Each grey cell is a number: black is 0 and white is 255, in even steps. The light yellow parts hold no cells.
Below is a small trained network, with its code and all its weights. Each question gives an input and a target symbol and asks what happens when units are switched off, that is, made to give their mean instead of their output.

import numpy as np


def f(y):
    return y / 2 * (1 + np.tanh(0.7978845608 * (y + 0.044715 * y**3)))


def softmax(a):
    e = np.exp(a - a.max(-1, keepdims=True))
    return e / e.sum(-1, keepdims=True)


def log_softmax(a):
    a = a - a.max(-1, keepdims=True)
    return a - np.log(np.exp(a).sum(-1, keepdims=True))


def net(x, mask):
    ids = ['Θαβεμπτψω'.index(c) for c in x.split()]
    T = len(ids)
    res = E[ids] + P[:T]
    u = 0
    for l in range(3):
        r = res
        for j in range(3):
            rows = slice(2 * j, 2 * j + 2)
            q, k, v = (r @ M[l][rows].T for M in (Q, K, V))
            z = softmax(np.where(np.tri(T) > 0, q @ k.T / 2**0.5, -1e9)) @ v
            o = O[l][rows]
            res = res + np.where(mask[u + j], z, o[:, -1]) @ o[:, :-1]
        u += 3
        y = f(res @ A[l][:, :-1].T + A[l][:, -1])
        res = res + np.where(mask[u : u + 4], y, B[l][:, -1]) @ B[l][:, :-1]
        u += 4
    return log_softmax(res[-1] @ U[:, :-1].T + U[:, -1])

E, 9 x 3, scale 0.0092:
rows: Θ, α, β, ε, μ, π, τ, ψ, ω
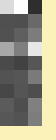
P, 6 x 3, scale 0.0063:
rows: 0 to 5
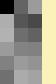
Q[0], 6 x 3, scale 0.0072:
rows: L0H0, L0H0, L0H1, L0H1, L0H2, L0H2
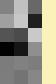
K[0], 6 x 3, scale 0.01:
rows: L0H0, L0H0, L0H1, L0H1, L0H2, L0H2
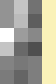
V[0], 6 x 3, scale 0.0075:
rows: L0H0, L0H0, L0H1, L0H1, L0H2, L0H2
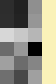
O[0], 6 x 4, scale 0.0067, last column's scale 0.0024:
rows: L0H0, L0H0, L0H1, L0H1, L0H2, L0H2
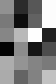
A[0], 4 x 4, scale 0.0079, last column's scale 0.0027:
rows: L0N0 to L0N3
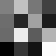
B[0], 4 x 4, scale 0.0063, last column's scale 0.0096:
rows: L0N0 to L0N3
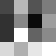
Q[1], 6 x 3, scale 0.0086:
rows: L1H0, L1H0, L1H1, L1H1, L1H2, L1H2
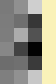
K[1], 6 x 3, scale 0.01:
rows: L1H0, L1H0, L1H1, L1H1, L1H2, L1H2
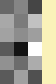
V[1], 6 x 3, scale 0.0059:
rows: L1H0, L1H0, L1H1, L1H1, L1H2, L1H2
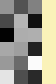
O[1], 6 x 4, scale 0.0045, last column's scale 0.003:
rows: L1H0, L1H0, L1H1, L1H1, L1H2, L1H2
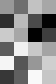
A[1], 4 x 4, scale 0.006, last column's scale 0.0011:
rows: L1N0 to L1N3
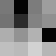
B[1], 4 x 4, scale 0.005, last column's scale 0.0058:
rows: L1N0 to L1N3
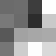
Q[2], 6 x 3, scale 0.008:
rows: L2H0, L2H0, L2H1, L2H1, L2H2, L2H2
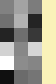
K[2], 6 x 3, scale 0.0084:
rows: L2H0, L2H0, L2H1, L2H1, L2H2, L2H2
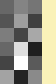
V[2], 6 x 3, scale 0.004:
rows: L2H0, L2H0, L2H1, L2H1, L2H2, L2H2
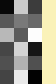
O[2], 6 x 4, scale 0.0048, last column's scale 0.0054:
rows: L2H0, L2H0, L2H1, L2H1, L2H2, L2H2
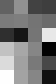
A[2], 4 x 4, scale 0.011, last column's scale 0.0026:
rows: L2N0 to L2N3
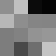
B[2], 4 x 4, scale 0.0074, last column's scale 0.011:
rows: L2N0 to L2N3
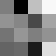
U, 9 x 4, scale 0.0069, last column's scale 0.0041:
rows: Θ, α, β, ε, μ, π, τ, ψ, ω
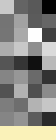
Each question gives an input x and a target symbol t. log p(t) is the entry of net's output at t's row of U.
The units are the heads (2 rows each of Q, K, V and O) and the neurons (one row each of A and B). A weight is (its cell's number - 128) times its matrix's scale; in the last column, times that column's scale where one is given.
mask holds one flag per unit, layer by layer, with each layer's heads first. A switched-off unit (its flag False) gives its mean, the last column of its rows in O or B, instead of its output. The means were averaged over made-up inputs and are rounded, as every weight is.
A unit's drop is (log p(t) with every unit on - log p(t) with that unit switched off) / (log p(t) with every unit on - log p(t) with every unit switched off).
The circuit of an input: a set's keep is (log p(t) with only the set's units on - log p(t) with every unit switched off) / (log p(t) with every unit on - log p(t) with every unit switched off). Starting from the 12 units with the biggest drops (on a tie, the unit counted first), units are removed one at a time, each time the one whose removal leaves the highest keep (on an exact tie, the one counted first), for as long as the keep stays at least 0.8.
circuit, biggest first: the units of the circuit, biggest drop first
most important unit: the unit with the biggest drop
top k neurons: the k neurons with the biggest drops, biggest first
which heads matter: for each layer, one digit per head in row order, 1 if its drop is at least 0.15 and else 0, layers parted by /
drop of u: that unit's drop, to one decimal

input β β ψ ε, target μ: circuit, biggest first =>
[L0N3]
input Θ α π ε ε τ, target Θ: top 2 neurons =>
[L0N2 L2N0]
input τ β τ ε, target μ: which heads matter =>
100 / 000 / 011
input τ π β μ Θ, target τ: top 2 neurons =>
[L0N3 L0N2]
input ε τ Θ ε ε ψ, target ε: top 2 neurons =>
[L0N2 L0N1]
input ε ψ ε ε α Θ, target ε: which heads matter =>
110 / 000 / 011
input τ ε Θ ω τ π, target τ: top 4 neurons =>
[L0N2 L0N3 L2N0 L0N0]
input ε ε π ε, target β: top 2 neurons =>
[L1N3 L2N3]
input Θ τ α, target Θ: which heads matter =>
110 / 010 / 001
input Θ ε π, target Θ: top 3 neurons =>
[L0N2 L2N0 L0N1]
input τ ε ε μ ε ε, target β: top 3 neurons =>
[L1N3 L2N3 L0N1]
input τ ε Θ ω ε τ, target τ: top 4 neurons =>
[L0N2 L0N3 L2N0 L0N0]
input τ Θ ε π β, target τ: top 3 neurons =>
[L0N3 L0N2 L2N0]
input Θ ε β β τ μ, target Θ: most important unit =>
L2H2
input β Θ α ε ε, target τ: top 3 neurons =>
[L0N3 L0N2 L0N0]
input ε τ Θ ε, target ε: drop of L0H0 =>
1.2
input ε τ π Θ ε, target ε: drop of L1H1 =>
0.2
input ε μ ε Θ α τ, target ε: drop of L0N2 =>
0.4
